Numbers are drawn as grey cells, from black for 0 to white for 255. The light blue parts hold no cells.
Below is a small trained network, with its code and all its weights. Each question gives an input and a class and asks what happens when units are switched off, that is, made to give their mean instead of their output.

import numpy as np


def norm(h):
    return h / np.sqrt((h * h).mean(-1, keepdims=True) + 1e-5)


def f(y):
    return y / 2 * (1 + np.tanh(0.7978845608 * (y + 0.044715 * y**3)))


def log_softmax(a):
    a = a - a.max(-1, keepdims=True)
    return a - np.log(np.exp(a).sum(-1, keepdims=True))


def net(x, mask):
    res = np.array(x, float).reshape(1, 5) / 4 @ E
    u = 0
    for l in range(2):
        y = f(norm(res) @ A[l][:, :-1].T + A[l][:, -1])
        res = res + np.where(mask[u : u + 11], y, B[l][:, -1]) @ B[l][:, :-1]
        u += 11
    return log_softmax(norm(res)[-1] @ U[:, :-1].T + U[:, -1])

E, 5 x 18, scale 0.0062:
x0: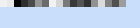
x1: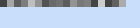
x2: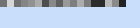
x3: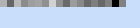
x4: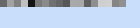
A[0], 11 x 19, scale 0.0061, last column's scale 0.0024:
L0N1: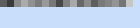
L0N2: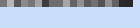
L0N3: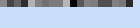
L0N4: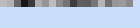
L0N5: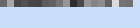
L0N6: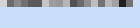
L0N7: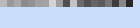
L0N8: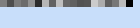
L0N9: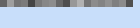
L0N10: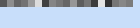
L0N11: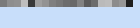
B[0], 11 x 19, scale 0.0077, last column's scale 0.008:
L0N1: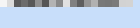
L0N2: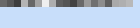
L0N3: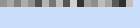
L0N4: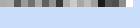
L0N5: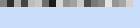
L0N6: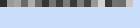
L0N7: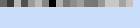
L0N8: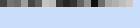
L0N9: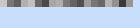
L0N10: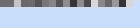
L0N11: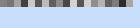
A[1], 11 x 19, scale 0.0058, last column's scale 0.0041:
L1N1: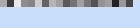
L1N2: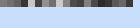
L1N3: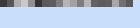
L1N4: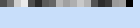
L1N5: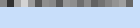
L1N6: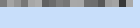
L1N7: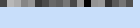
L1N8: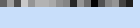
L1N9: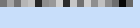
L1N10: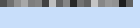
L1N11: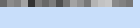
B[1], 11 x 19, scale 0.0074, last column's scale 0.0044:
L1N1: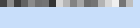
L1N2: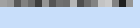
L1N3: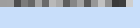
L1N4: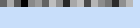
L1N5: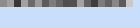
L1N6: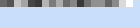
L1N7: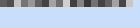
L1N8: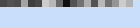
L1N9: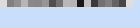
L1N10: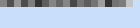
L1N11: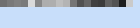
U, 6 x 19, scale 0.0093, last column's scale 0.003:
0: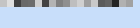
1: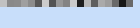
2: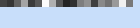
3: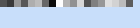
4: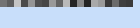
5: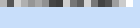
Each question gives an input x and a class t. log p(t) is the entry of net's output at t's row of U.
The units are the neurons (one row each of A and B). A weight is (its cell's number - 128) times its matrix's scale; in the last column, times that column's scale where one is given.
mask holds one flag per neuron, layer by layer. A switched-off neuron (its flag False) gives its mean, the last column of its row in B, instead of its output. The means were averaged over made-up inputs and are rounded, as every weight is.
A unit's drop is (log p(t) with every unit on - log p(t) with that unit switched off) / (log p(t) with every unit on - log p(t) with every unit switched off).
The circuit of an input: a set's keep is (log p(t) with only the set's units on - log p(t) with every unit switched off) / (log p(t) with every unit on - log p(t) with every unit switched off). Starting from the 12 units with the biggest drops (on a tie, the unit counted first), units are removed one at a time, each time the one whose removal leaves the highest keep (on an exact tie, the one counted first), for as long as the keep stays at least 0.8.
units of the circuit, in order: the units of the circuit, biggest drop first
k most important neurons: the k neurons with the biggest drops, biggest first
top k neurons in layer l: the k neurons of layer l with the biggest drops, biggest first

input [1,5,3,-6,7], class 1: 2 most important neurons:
(L0N11, L1N9)
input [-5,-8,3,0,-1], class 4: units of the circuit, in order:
(L0N6)
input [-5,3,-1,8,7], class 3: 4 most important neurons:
(L1N1, L0N3, L0N7, L0N1)
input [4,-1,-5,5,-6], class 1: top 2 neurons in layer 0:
(L0N3, L0N5)
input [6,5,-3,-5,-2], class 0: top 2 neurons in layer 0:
(L0N4, L0N6)
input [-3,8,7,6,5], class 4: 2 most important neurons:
(L0N10, L0N8)
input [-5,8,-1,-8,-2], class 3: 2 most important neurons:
(L0N5, L0N6)
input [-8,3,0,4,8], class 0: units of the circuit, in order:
(L0N1, L1N4)
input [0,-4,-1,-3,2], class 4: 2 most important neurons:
(L0N6, L0N7)
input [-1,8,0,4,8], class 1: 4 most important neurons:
(L0N11, L1N9, L0N6, L0N9)
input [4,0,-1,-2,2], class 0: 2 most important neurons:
(L0N4, L0N7)
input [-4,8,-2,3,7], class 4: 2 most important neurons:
(L0N10, L0N3)
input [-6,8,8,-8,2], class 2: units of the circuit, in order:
(L0N2, L1N8)
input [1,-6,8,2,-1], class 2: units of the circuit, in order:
(L0N2)
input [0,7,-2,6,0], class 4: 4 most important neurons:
(L0N10, L0N5, L1N7, L1N10)
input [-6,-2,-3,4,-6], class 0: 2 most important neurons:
(L0N1, L0N11)
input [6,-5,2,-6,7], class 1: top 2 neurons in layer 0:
(L0N11, L0N1)
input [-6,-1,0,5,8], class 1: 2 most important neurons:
(L0N11, L0N4)
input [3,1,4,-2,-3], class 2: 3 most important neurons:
(L0N2, L0N1, L0N11)
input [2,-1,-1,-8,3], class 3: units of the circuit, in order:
(L0N5)
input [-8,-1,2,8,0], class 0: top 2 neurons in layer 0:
(L0N5, L0N1)
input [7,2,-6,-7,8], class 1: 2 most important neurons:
(L0N11, L0N1)
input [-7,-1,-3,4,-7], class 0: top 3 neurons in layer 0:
(L0N1, L0N11, L0N9)
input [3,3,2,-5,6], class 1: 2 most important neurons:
(L0N11, L1N9)
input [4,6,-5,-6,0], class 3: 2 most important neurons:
(L0N5, L0N6)
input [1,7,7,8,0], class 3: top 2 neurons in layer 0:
(L0N7, L0N8)
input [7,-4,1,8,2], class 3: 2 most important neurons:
(L0N7, L1N1)
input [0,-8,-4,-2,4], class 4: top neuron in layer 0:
(L0N6)
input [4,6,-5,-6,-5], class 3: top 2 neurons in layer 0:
(L0N5, L0N6)
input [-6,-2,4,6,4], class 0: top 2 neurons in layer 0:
(L0N5, L0N1)
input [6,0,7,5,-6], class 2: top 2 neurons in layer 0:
(L0N2, L0N1)
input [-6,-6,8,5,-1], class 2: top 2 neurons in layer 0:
(L0N4, L0N2)
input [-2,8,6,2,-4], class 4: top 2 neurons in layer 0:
(L0N10, L0N8)
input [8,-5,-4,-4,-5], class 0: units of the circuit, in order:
(L0N4)
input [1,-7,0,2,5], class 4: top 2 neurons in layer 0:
(L0N6, L0N3)
